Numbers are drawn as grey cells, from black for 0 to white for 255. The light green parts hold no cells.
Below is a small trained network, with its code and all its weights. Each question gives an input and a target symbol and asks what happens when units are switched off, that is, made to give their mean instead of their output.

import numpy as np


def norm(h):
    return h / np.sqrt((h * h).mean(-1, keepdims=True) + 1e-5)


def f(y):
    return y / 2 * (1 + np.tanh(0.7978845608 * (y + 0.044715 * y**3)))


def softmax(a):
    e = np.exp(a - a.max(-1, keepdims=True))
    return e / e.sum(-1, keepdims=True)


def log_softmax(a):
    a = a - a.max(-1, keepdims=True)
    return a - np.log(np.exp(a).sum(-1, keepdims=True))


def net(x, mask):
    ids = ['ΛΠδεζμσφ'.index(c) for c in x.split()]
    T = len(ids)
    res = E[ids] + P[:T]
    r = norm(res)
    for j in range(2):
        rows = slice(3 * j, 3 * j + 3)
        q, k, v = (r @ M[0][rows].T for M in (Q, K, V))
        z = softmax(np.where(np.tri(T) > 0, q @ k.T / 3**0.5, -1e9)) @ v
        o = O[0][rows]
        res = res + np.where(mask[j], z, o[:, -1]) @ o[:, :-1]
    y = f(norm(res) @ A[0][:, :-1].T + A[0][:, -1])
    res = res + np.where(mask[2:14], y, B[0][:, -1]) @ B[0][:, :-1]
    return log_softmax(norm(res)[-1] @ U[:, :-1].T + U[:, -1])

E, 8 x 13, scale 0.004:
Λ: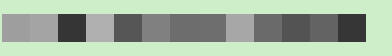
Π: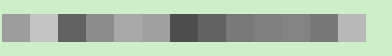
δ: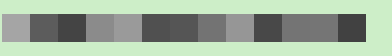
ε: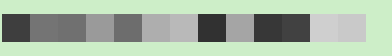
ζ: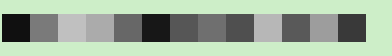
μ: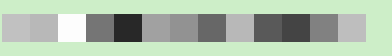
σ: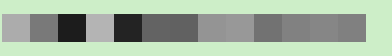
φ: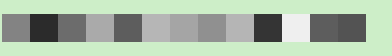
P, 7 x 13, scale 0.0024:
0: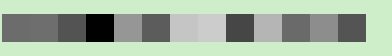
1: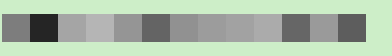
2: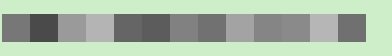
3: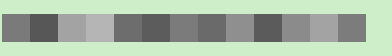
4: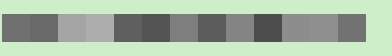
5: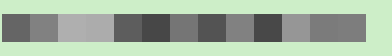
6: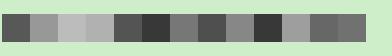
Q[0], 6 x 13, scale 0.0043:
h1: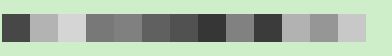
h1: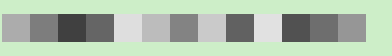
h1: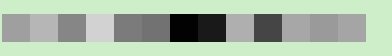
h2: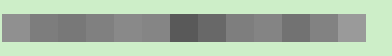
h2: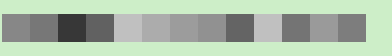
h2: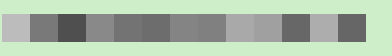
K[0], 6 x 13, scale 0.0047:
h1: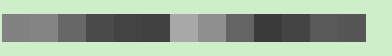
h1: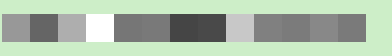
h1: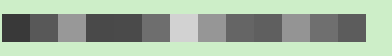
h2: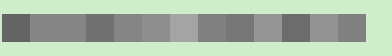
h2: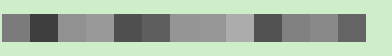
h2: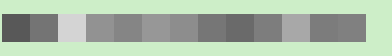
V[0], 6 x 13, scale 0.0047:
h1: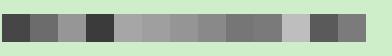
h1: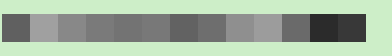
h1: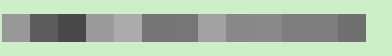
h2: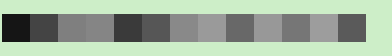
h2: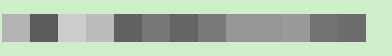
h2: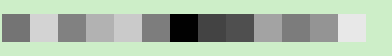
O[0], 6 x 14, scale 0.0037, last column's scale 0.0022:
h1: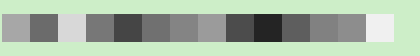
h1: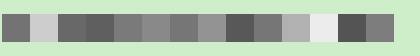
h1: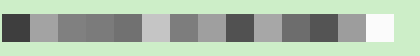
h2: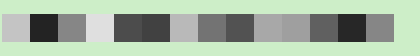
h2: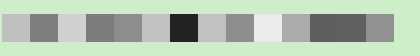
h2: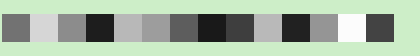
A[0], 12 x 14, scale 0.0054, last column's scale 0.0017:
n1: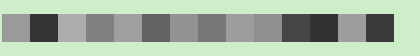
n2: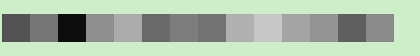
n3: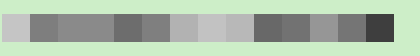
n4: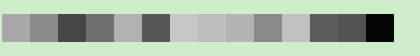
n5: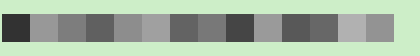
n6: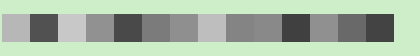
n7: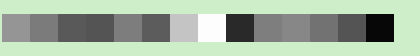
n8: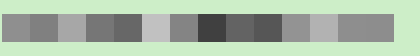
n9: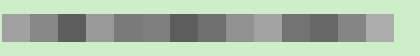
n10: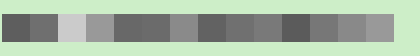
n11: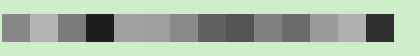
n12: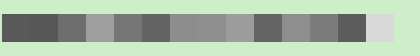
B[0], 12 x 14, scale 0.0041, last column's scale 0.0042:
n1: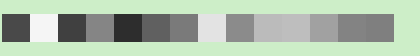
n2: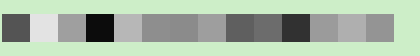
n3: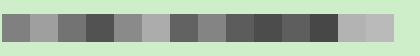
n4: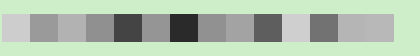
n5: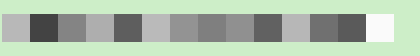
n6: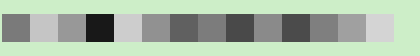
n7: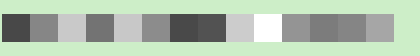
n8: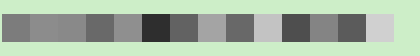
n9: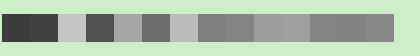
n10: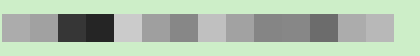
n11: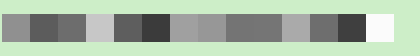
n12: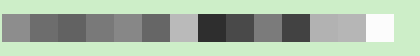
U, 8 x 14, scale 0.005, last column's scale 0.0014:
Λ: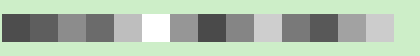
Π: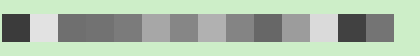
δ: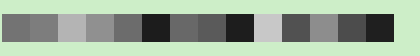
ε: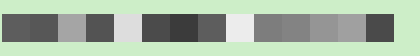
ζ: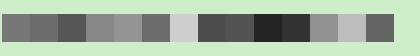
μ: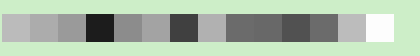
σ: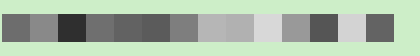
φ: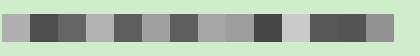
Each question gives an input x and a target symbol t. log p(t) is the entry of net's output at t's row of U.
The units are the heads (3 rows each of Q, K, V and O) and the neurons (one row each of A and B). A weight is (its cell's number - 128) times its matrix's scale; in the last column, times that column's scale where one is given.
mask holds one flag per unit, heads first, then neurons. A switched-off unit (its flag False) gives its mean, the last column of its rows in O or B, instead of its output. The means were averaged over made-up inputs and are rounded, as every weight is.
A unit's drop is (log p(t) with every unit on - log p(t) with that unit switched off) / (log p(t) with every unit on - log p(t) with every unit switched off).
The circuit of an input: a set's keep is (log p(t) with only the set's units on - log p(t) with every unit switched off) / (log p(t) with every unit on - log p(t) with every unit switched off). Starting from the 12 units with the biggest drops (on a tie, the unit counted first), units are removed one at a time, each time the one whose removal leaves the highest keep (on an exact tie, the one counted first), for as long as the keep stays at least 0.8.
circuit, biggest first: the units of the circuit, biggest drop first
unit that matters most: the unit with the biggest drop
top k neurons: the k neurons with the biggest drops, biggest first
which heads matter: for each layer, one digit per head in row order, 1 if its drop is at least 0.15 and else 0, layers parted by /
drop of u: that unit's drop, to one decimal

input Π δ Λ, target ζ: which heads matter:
00
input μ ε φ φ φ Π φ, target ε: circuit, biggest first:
h2, h1, n5
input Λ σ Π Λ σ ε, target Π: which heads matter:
10
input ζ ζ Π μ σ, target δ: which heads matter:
11
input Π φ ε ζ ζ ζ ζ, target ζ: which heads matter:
01
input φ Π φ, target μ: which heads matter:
11
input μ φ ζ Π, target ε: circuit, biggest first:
h1, n9
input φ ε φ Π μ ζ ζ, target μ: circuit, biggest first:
n10, h2
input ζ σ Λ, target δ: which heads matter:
01
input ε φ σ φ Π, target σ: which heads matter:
10
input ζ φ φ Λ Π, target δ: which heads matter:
10
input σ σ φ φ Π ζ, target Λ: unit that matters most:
h1
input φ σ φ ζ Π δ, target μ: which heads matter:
11
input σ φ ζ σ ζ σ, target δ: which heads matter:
01
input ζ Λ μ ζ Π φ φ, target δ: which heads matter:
11
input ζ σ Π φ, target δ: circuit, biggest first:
h2, n8
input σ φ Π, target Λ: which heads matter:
10
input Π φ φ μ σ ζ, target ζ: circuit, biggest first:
n10, h2, n5, n6
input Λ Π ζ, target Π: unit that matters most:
h1
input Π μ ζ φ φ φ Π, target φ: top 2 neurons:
n5, n11
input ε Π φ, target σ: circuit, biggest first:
h1, n1, h2
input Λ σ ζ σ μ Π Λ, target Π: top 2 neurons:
n2, n12
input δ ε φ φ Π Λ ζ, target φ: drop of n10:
0.2
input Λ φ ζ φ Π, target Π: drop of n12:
0.2
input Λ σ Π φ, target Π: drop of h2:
0.2
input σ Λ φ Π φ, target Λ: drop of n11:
0.1
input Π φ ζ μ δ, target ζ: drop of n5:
0.0
